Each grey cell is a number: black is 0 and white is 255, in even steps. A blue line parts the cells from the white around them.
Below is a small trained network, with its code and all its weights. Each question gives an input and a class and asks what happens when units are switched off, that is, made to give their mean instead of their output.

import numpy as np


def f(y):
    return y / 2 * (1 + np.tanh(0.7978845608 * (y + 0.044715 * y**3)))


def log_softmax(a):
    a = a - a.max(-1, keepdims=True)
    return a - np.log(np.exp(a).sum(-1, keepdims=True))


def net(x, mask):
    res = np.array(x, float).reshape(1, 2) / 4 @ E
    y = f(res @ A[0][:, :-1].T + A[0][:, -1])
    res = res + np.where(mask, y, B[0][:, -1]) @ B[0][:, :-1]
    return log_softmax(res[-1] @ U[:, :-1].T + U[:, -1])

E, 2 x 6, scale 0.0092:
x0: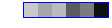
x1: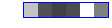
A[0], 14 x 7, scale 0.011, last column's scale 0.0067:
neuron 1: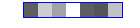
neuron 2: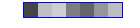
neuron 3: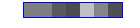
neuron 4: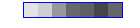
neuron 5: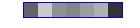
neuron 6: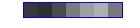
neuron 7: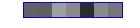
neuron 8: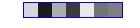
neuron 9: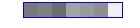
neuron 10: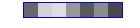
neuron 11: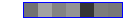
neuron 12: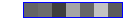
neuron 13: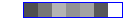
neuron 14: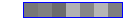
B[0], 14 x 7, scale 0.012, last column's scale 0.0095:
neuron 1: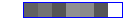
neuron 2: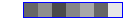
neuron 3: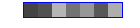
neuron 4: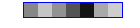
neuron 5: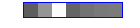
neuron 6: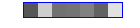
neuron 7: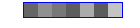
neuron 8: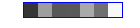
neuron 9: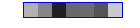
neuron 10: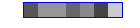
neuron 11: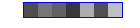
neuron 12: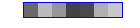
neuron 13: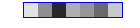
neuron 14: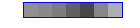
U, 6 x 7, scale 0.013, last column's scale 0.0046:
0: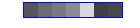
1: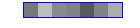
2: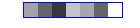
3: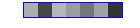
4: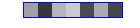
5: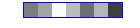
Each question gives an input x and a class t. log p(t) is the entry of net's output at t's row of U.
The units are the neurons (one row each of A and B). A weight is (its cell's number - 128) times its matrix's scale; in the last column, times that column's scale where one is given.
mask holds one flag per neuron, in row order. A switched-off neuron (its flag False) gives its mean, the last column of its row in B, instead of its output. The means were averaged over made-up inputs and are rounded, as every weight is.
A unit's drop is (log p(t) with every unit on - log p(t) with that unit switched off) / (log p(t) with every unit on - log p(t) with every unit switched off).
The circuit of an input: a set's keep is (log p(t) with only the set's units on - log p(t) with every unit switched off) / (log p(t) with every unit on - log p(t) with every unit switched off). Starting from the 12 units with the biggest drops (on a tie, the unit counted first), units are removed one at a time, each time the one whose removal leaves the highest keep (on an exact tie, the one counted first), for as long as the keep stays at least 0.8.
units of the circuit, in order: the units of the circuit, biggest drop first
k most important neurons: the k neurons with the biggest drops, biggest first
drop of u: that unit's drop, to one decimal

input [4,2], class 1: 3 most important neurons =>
(neuron 4; neuron 1; neuron 2)
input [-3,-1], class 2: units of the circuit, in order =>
(neuron 4; neuron 10; neuron 8)
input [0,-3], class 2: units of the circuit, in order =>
(neuron 8; neuron 6; neuron 12)
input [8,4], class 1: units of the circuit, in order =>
(neuron 4)
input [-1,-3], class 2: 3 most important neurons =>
(neuron 8; neuron 3; neuron 6)
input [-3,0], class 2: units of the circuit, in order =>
(neuron 10; neuron 8)
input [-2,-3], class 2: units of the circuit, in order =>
(neuron 8; neuron 3; neuron 4)
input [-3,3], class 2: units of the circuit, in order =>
(neuron 10; neuron 11)
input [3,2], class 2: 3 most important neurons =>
(neuron 12; neuron 6; neuron 10)
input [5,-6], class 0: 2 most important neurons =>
(neuron 1; neuron 11)
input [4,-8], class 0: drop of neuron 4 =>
0.0
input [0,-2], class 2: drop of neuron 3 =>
0.1
